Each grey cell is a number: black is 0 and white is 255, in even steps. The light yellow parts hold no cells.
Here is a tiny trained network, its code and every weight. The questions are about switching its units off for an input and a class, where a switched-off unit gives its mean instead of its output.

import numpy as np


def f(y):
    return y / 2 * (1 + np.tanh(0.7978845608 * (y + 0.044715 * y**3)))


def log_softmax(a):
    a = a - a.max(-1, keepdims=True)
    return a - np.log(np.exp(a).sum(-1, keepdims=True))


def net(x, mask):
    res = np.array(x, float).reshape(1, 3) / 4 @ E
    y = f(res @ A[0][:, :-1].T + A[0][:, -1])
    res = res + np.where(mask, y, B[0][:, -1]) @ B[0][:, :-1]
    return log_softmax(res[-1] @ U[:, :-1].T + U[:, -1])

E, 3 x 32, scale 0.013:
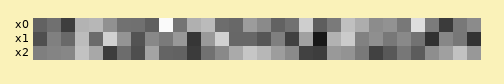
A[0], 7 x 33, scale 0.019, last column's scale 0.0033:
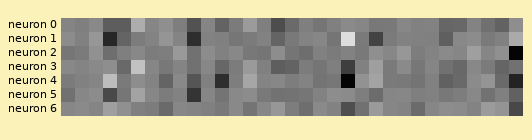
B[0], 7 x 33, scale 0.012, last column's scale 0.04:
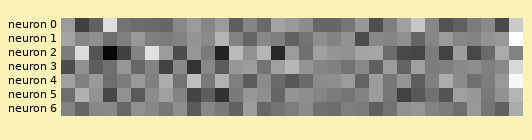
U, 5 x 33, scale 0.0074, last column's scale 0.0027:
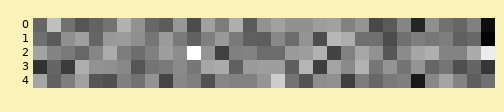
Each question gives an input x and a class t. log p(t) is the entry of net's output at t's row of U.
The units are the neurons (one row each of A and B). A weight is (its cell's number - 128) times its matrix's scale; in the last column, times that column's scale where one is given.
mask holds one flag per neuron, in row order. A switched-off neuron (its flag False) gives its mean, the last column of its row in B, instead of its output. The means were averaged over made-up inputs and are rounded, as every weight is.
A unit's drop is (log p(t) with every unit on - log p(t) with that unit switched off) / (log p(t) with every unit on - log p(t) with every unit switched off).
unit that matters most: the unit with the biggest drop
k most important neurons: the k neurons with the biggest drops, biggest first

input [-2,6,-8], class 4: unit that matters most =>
neuron 0
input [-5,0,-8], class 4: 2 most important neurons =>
(neuron 0; neuron 4)
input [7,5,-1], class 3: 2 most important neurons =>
(neuron 1; neuron 3)
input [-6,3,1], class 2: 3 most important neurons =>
(neuron 4; neuron 1; neuron 6)
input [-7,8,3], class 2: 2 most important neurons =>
(neuron 4; neuron 6)
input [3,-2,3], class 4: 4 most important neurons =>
(neuron 4; neuron 1; neuron 3; neuron 6)
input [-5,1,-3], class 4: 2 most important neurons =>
(neuron 4; neuron 0)
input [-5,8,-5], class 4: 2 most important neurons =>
(neuron 0; neuron 5)
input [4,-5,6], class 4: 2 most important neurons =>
(neuron 4; neuron 1)
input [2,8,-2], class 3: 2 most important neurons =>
(neuron 3; neuron 1)
